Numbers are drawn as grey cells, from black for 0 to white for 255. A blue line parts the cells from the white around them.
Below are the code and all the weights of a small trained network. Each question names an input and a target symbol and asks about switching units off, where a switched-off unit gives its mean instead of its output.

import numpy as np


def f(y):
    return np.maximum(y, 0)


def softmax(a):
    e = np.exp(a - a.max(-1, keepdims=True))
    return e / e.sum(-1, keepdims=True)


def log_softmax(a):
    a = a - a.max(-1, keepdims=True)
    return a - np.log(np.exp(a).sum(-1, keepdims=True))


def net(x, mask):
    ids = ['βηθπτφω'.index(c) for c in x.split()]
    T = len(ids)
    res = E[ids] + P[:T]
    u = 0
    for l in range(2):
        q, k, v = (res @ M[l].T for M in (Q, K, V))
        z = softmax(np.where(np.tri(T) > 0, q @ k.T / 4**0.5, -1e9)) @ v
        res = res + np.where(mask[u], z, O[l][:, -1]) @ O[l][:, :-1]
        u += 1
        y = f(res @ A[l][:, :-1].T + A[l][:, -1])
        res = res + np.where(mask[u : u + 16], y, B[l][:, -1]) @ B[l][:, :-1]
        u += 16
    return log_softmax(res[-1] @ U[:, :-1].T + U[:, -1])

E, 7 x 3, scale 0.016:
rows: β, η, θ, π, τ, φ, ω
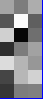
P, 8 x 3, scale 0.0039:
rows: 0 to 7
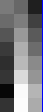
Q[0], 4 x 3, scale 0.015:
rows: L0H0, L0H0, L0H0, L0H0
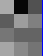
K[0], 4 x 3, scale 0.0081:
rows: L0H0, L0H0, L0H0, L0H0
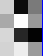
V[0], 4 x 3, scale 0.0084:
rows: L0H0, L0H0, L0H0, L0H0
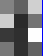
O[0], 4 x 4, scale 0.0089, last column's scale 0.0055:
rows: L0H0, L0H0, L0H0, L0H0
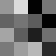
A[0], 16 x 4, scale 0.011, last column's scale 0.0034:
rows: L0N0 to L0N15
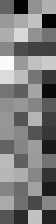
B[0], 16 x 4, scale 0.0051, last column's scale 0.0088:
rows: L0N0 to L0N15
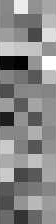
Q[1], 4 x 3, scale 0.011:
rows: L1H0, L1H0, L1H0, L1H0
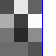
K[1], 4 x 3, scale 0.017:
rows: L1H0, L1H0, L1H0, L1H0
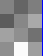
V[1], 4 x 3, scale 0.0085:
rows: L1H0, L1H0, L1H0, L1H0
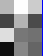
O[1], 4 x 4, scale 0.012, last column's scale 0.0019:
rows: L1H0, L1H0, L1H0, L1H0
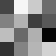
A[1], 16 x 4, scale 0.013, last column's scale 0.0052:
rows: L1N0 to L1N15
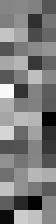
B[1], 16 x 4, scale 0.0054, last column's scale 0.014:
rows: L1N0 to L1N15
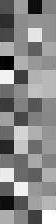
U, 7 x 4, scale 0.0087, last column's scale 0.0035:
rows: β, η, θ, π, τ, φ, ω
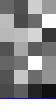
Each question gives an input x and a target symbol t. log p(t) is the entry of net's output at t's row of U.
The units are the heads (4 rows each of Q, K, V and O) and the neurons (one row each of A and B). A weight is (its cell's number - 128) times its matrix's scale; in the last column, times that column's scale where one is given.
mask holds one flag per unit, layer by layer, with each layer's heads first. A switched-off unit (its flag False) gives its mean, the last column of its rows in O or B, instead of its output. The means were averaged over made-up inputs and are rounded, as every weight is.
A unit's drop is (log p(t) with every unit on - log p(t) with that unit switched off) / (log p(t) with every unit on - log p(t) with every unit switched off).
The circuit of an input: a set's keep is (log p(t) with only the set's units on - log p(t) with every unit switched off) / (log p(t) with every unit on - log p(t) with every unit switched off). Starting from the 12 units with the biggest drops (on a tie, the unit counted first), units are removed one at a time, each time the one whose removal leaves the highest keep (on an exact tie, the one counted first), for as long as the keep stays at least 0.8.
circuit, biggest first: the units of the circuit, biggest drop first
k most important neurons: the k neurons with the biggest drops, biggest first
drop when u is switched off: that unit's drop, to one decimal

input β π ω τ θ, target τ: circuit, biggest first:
L1N15, L1N6
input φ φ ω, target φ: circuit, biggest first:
L0N4, L1H0
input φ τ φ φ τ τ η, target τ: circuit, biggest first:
L0H0
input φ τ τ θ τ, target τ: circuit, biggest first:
L1H0, L1N6, L1N15, L1N2
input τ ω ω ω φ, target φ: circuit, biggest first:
L0H0, L0N4, L1N5
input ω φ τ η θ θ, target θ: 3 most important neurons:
L0N4, L0N3, L0N0
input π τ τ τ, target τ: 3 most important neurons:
L1N6, L1N15, L1N14
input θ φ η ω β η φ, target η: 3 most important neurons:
L1N15, L1N5, L1N12
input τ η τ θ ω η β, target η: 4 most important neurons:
L1N15, L1N5, L1N12, L1N3
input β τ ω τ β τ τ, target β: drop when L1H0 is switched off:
0.4
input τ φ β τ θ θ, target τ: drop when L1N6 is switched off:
0.2
